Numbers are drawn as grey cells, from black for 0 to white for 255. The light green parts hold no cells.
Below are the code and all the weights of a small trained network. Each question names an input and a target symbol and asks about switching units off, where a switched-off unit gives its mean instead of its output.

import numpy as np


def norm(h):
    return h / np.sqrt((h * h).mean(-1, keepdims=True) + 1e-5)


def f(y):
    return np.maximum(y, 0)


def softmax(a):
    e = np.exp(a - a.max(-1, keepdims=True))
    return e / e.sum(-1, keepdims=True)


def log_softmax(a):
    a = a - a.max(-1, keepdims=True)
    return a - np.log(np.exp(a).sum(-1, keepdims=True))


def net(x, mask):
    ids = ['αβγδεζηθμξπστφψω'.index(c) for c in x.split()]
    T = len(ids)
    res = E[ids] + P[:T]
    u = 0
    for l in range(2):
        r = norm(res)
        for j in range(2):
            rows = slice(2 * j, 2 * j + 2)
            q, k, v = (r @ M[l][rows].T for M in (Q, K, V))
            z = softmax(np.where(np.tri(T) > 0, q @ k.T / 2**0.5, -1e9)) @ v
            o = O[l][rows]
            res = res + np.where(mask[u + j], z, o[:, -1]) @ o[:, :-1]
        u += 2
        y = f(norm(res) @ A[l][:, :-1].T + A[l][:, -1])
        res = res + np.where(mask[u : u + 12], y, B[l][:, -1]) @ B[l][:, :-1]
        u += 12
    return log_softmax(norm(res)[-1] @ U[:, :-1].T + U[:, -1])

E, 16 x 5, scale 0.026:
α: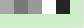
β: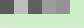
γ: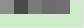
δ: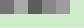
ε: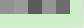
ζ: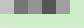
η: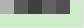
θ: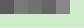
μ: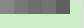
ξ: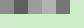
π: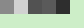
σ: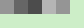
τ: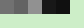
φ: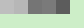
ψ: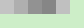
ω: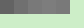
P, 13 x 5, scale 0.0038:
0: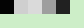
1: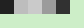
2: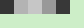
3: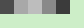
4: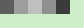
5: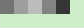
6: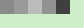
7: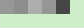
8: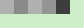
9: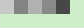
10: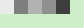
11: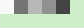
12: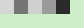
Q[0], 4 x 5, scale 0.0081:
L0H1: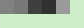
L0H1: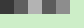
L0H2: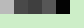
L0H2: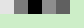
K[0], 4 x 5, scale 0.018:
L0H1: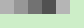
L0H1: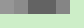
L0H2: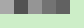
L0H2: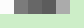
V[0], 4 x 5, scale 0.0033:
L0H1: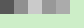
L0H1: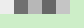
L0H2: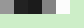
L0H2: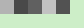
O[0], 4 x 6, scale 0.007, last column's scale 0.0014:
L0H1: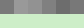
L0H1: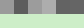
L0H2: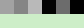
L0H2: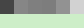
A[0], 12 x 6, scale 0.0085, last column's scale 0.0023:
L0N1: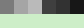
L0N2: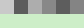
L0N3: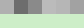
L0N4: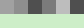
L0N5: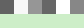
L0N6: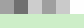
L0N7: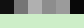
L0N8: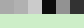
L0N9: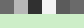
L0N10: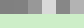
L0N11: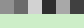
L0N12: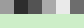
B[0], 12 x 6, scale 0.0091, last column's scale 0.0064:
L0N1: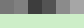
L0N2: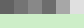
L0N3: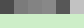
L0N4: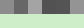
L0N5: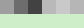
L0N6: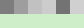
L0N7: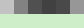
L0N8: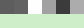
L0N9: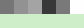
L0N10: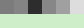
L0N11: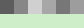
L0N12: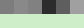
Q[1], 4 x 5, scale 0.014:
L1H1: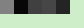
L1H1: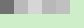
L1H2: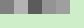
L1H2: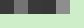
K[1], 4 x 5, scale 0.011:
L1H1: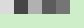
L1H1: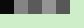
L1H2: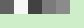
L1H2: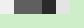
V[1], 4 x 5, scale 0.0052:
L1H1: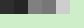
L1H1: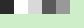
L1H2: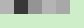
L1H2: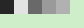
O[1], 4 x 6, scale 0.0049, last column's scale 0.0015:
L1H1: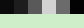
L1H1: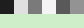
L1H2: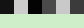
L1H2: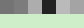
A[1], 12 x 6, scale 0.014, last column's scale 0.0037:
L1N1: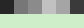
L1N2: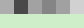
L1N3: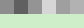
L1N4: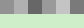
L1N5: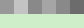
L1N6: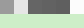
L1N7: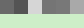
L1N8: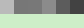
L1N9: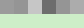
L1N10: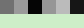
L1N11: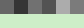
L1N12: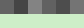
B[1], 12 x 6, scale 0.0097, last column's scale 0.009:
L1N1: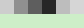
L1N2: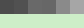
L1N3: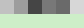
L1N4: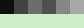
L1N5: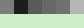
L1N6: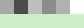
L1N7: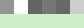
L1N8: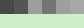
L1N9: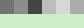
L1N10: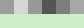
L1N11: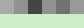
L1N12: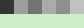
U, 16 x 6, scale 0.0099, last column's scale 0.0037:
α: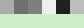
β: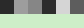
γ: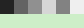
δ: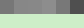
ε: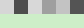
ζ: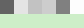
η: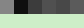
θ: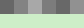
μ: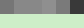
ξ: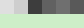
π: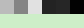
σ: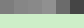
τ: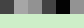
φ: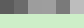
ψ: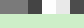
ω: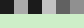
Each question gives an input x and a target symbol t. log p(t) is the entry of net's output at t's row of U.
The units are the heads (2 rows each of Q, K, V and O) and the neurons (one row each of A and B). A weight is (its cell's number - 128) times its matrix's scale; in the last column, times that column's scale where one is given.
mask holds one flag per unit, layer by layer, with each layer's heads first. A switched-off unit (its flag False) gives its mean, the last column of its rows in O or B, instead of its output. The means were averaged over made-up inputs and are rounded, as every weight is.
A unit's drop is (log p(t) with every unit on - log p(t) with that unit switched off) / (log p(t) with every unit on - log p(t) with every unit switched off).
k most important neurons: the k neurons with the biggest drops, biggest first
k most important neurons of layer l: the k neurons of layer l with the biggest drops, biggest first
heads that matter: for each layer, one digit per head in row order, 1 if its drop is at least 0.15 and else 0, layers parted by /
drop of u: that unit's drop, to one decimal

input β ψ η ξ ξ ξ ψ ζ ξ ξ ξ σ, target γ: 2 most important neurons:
L0N12; L0N3
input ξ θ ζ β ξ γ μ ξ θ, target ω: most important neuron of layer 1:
L1N12
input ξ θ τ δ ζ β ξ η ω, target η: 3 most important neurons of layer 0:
L0N7; L0N8; L0N11
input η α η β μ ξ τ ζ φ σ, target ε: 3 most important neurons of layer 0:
L0N8; L0N11; L0N6
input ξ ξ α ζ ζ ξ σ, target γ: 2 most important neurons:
L0N12; L1N12
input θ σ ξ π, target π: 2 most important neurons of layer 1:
L1N6; L1N7
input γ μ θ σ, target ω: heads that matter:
00 / 10
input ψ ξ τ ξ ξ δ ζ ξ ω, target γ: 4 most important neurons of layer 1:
L1N1; L1N12; L1N7; L1N3
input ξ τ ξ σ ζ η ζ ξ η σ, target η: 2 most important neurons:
L0N8; L0N11
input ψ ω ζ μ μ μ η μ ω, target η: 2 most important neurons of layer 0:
L0N7; L0N8
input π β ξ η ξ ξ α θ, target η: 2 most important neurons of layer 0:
L0N7; L0N10
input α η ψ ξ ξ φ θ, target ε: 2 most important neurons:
L1N6; L0N3
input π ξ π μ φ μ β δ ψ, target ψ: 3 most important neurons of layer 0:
L0N5; L0N6; L0N8
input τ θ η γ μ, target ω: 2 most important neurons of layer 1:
L1N12; L1N1
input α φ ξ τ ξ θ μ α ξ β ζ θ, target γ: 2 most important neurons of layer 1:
L1N12; L1N1
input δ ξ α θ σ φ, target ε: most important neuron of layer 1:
L1N6
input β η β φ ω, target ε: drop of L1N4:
0.1
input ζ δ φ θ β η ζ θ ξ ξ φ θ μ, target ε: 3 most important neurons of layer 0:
L0N8; L0N11; L0N3
